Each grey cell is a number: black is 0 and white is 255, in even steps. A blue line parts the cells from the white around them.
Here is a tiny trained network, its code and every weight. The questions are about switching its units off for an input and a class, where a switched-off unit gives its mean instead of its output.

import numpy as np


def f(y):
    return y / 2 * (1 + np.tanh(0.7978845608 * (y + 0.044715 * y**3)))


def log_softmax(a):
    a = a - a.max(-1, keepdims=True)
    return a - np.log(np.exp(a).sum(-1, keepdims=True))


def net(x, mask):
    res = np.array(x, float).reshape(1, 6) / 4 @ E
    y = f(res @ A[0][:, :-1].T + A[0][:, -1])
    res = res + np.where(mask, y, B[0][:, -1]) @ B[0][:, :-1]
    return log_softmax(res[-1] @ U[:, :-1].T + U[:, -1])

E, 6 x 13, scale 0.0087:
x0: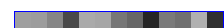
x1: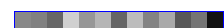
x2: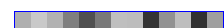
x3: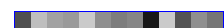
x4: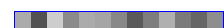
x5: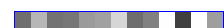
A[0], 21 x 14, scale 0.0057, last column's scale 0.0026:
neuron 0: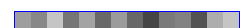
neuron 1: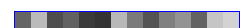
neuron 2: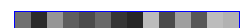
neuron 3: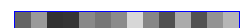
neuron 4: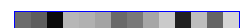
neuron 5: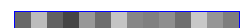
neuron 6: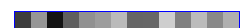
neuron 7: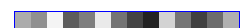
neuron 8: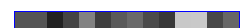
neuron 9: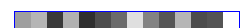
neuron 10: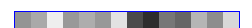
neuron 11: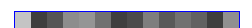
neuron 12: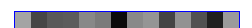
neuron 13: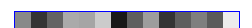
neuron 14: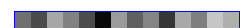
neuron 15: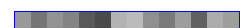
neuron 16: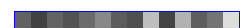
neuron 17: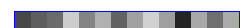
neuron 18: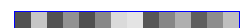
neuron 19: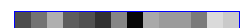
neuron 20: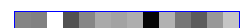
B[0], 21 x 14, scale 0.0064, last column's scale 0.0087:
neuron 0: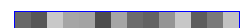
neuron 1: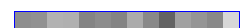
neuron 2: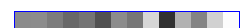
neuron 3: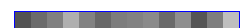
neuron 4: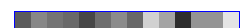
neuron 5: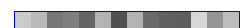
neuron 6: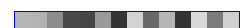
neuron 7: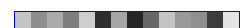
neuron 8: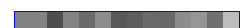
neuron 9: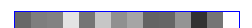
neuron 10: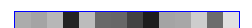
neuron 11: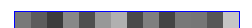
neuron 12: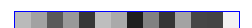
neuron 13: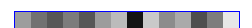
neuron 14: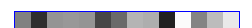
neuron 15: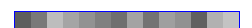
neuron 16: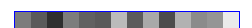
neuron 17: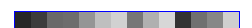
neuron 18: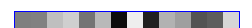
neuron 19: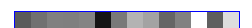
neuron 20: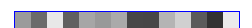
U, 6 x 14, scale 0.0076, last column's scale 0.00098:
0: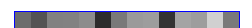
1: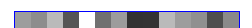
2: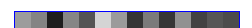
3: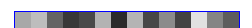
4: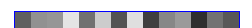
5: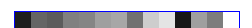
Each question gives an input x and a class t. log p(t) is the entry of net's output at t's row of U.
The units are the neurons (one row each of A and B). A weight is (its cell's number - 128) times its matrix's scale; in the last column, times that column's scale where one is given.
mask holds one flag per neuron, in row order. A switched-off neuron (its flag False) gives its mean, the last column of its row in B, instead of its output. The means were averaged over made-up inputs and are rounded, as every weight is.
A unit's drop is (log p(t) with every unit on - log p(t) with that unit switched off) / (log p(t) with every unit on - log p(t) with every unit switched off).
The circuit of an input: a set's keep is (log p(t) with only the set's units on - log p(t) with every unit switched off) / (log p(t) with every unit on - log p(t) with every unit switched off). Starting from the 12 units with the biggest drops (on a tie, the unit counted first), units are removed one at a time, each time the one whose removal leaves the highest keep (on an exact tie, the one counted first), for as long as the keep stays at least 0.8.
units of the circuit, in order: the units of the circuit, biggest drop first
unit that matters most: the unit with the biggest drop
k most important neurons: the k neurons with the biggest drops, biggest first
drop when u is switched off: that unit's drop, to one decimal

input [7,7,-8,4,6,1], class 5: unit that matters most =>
neuron 4
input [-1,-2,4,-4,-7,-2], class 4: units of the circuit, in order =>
[neuron 9; neuron 18]
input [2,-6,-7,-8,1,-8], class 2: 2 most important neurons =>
[neuron 12; neuron 13]
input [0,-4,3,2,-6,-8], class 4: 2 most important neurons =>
[neuron 9; neuron 18]
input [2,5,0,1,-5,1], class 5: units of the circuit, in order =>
[neuron 4; neuron 17; neuron 12]
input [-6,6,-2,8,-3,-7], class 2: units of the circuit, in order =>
[neuron 13; neuron 12]
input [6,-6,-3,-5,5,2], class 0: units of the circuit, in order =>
[neuron 20; neuron 19]
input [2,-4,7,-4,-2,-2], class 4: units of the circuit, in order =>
[neuron 18; neuron 9]
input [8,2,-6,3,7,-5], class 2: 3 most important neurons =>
[neuron 12; neuron 11; neuron 13]
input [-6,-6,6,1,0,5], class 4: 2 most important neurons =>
[neuron 18; neuron 2]
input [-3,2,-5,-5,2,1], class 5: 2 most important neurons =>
[neuron 17; neuron 4]
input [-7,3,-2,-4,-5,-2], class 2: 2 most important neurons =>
[neuron 12; neuron 9]
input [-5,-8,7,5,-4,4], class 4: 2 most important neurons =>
[neuron 18; neuron 1]
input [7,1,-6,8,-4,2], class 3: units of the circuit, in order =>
[neuron 6]
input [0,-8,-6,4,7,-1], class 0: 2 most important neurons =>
[neuron 19; neuron 2]
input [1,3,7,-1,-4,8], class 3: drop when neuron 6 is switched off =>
0.2
